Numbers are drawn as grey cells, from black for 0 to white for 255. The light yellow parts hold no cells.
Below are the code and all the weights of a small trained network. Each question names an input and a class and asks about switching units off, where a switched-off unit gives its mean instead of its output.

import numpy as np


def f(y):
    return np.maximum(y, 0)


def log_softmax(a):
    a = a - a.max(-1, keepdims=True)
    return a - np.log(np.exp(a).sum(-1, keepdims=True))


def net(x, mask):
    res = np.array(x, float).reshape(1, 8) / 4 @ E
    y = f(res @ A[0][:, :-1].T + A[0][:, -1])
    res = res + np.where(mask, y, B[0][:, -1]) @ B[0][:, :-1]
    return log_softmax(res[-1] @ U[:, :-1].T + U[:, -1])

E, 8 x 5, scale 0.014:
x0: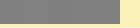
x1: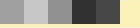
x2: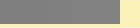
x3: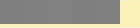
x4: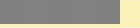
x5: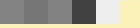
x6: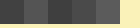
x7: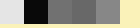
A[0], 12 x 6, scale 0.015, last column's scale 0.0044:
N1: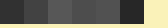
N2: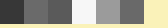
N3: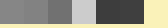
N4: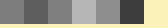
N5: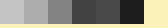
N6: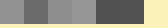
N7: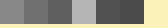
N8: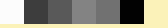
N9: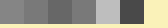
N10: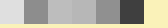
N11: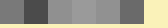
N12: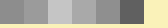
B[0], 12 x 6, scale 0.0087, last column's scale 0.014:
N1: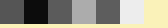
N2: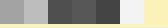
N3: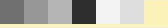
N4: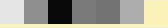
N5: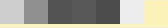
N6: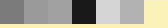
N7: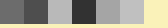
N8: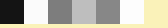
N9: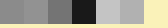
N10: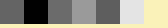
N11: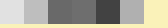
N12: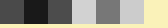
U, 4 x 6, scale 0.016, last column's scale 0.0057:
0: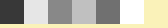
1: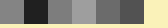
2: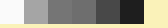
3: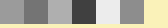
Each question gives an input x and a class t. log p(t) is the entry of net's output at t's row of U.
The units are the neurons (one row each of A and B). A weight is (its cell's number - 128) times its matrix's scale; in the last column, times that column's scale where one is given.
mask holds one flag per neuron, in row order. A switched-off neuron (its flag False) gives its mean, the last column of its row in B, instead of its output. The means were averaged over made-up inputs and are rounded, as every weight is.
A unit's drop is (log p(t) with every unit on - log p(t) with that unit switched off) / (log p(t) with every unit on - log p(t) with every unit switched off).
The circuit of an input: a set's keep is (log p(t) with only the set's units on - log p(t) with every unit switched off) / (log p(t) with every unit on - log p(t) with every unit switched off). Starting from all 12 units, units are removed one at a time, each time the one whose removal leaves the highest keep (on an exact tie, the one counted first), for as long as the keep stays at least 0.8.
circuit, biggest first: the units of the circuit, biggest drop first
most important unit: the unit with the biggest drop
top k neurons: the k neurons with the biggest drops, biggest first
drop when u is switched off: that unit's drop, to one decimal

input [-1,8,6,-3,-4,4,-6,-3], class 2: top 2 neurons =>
(N5, N1)
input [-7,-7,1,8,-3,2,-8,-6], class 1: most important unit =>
N12
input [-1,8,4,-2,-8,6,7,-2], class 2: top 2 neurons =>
(N5, N10)
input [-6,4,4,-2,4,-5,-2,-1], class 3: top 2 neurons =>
(N3, N2)
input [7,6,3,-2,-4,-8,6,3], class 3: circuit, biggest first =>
(N3, N6)
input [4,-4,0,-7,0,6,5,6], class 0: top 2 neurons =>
(N8, N3)
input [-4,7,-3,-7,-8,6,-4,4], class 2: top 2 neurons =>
(N5, N3)
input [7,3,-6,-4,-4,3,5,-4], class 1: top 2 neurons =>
(N8, N1)
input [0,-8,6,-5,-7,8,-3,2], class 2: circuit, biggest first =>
(N11, N4)
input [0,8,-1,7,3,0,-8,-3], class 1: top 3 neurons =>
(N12, N10, N2)
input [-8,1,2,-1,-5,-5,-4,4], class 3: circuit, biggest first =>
(N6, N3)
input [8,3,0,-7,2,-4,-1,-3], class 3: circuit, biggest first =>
(N8, N3, N2)
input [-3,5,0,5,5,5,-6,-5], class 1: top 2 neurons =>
(N8, N12)
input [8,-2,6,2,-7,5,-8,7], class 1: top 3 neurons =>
(N10, N12, N2)
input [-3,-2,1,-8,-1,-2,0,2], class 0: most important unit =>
N5
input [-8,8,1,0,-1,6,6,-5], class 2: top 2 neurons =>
(N8, N5)
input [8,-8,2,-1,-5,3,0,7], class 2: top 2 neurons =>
(N11, N4)
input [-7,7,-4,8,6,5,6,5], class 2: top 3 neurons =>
(N5, N10, N12)
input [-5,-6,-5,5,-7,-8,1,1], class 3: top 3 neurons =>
(N3, N7, N6)
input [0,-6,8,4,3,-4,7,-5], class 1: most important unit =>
N1
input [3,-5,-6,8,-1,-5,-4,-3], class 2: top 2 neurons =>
(N2, N8)
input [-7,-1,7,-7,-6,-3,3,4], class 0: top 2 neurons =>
(N8, N10)
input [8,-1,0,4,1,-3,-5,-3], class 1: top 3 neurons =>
(N8, N12, N10)
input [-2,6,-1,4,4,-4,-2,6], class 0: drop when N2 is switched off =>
0.1
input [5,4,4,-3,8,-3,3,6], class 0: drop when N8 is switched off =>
1.0
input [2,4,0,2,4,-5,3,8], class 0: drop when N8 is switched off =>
1.2
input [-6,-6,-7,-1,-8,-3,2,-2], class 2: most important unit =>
N2
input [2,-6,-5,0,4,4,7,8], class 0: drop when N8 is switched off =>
1.1
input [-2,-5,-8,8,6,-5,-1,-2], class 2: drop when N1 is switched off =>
0.0
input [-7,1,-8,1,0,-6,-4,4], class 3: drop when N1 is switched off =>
0.1
